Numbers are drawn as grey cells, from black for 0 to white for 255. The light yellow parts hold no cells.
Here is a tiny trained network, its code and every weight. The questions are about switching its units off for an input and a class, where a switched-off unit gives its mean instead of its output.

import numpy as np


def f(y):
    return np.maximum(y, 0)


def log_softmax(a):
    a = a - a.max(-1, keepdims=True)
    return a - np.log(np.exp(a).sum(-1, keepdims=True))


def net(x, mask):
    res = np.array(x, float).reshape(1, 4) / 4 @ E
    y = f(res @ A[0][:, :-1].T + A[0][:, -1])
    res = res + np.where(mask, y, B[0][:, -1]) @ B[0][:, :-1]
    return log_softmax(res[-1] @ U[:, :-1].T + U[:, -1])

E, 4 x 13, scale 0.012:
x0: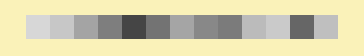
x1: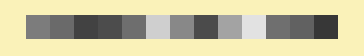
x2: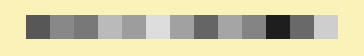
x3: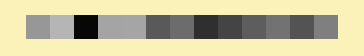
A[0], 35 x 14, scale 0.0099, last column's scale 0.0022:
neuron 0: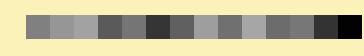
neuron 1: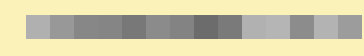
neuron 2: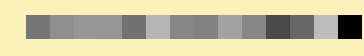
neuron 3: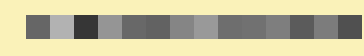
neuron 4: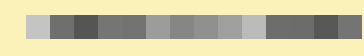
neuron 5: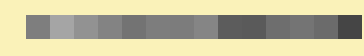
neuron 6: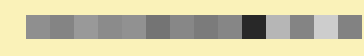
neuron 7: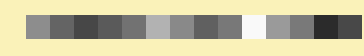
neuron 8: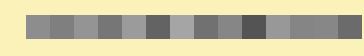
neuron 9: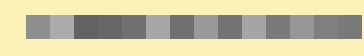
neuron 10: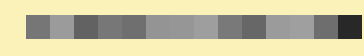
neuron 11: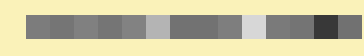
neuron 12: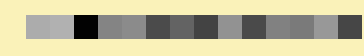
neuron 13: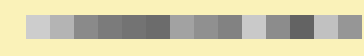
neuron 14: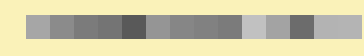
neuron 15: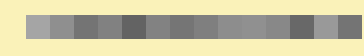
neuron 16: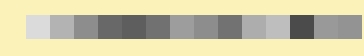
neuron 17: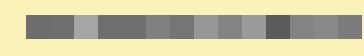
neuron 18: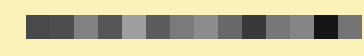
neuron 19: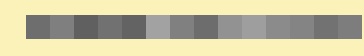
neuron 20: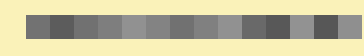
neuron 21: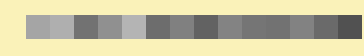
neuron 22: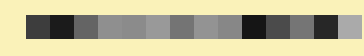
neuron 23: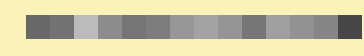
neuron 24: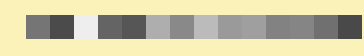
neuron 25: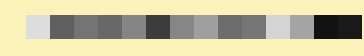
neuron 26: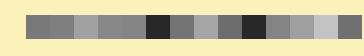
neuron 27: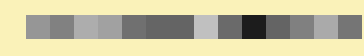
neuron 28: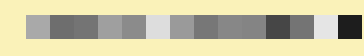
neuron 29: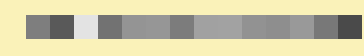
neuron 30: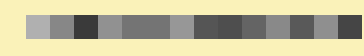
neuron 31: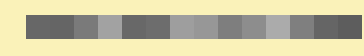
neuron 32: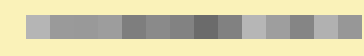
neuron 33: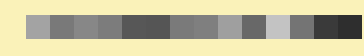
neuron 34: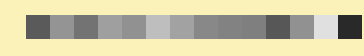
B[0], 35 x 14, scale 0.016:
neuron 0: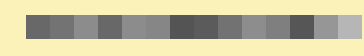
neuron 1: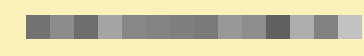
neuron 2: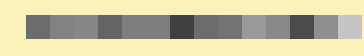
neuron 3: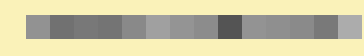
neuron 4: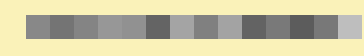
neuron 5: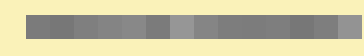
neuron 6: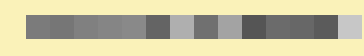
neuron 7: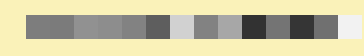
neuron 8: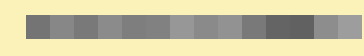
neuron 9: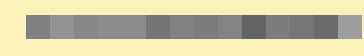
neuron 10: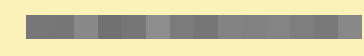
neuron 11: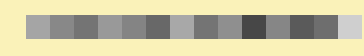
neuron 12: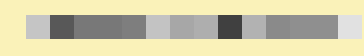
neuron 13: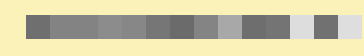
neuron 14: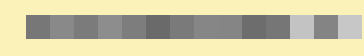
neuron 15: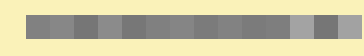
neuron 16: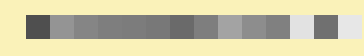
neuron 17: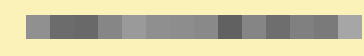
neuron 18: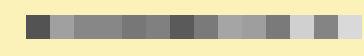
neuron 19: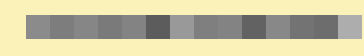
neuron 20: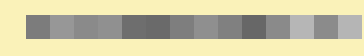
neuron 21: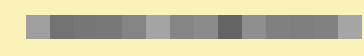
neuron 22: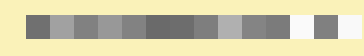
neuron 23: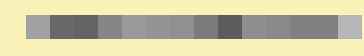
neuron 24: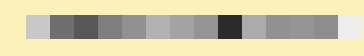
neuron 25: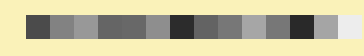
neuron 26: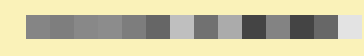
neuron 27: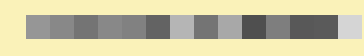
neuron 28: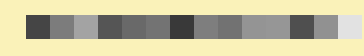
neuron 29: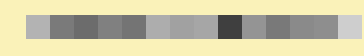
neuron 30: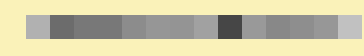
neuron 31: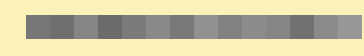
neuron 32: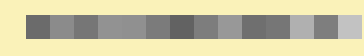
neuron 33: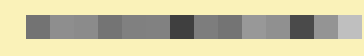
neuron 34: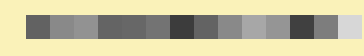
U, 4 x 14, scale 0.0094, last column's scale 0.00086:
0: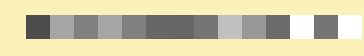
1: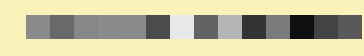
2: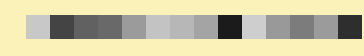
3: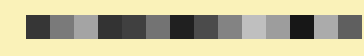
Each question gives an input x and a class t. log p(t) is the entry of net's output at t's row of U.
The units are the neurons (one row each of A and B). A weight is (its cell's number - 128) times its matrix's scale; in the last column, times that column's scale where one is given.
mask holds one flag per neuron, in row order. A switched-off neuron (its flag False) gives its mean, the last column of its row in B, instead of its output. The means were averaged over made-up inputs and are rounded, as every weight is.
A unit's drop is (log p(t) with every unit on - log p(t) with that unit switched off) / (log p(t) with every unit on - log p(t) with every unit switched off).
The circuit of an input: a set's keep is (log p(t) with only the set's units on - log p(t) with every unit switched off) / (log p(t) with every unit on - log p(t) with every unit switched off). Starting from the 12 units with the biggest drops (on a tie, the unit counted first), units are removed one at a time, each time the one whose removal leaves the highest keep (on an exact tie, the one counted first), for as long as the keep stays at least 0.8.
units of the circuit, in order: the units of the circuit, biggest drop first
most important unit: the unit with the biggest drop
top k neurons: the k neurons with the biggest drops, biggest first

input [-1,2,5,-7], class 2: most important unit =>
neuron 24
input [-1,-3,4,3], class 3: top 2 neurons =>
(neuron 7; neuron 24)
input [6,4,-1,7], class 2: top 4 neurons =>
(neuron 12; neuron 30; neuron 22; neuron 18)
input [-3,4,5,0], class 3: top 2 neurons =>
(neuron 28; neuron 26)
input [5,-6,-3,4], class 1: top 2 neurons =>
(neuron 26; neuron 22)
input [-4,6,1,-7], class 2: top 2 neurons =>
(neuron 24; neuron 29)
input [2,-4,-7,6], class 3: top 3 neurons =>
(neuron 25; neuron 24; neuron 33)
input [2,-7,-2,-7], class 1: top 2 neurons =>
(neuron 26; neuron 27)
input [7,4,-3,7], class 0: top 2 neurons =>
(neuron 16; neuron 13)
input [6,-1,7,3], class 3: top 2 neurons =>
(neuron 28; neuron 34)
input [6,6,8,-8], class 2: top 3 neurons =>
(neuron 24; neuron 29; neuron 25)
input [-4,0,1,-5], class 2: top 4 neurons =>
(neuron 24; neuron 16; neuron 29; neuron 13)
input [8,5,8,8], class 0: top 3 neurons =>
(neuron 13; neuron 16; neuron 24)
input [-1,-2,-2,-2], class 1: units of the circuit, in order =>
(neuron 16)
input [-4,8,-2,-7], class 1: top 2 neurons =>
(neuron 7; neuron 11)
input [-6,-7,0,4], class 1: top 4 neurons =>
(neuron 26; neuron 27; neuron 16; neuron 13)
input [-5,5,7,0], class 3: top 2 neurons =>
(neuron 28; neuron 34)
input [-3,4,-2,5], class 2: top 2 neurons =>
(neuron 12; neuron 26)
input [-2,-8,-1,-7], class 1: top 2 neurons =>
(neuron 26; neuron 27)
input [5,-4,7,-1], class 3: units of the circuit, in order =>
(neuron 28)
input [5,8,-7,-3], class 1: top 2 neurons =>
(neuron 7; neuron 11)
